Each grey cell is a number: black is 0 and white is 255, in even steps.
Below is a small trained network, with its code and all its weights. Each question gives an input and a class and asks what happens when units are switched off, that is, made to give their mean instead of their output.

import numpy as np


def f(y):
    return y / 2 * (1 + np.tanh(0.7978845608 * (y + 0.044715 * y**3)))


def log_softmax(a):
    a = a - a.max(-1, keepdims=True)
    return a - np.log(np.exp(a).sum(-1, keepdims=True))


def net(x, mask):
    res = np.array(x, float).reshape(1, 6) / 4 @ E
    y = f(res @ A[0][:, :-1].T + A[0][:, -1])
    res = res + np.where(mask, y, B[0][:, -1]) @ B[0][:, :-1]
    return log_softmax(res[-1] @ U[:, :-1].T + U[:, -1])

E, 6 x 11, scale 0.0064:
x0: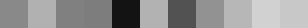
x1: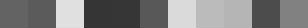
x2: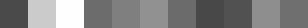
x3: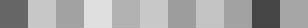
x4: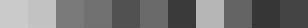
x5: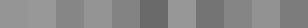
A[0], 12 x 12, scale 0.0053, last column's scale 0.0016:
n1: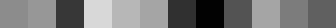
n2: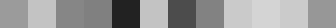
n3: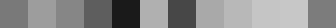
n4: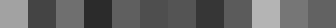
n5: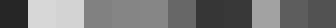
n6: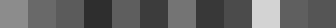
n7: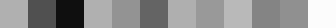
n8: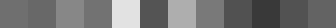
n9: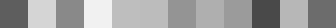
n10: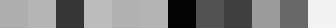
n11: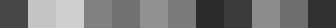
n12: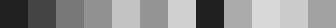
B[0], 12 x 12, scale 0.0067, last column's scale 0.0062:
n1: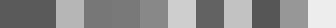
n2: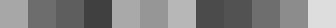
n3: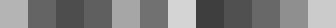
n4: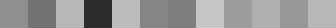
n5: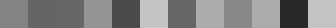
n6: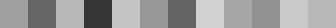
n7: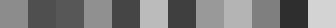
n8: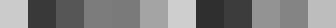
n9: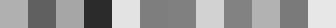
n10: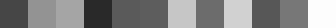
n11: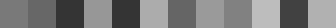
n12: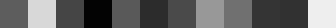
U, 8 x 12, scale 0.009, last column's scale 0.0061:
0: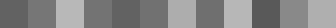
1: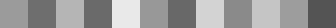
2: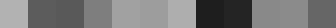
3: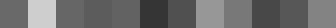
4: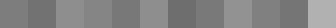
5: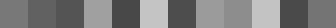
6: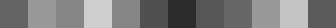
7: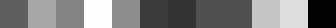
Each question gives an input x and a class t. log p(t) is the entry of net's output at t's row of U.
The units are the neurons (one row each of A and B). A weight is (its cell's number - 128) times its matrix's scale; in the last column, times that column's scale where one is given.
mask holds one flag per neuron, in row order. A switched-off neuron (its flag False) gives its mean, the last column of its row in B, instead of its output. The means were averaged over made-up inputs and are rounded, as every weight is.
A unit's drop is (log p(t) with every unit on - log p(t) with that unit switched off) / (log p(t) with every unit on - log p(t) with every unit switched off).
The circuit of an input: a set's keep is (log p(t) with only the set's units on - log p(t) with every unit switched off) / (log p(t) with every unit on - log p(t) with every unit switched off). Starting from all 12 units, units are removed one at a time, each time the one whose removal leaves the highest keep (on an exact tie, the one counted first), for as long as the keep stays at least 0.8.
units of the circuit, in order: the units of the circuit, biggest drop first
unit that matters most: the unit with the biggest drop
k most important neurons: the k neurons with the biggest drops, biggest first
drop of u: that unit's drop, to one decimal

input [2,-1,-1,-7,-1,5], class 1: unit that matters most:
n6
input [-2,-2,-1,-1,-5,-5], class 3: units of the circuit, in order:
(n12 n2)
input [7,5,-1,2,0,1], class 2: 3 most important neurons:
(n3 n2 n10)
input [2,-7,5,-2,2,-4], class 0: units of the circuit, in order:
(n10 n1)
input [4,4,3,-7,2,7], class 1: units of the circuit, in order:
(n6 n4)
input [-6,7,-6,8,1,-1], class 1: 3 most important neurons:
(n9 n10 n12)
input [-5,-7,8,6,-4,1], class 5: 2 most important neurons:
(n5 n11)
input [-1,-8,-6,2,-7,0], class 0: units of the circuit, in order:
(n1 n10)
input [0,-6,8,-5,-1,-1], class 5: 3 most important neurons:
(n5 n11 n9)
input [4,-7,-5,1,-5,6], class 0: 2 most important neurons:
(n1 n10)
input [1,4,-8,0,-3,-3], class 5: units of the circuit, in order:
(n7 n10)
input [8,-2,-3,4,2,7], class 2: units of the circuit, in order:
(n2 n3)
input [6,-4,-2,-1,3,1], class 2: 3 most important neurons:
(n2 n3 n12)
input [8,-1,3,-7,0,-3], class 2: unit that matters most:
n3
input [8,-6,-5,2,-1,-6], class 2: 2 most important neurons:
(n2 n3)
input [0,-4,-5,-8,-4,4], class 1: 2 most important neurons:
(n6 n4)
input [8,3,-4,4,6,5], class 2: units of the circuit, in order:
(n3 n2)
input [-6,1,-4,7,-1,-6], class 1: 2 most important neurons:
(n9 n3)
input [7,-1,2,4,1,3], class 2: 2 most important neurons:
(n2 n3)
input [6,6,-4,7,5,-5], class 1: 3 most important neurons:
(n9 n10 n12)
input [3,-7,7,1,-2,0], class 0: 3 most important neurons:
(n10 n1 n7)
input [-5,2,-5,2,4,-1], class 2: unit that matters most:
n8
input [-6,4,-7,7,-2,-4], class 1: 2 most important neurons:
(n9 n10)
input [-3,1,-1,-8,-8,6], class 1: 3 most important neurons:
(n6 n4 n10)
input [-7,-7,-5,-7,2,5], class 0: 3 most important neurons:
(n10 n1 n9)
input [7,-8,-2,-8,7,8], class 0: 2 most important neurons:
(n10 n1)
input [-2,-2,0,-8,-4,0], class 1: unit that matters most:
n6
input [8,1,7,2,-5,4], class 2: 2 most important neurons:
(n2 n3)
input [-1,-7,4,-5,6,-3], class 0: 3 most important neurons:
(n10 n1 n12)
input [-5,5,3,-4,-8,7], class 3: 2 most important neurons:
(n12 n1)
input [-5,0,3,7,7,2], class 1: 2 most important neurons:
(n9 n12)
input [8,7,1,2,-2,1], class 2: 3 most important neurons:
(n3 n2 n10)
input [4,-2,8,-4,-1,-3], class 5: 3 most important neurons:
(n5 n11 n9)
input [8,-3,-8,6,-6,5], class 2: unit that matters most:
n2
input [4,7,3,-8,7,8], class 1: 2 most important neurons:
(n6 n4)
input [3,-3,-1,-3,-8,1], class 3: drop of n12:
0.9
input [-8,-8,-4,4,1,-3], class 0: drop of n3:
0.1
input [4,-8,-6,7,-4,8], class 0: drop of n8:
0.0
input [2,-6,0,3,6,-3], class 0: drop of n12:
0.2
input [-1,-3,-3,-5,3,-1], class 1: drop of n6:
0.5
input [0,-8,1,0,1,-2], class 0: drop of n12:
0.0
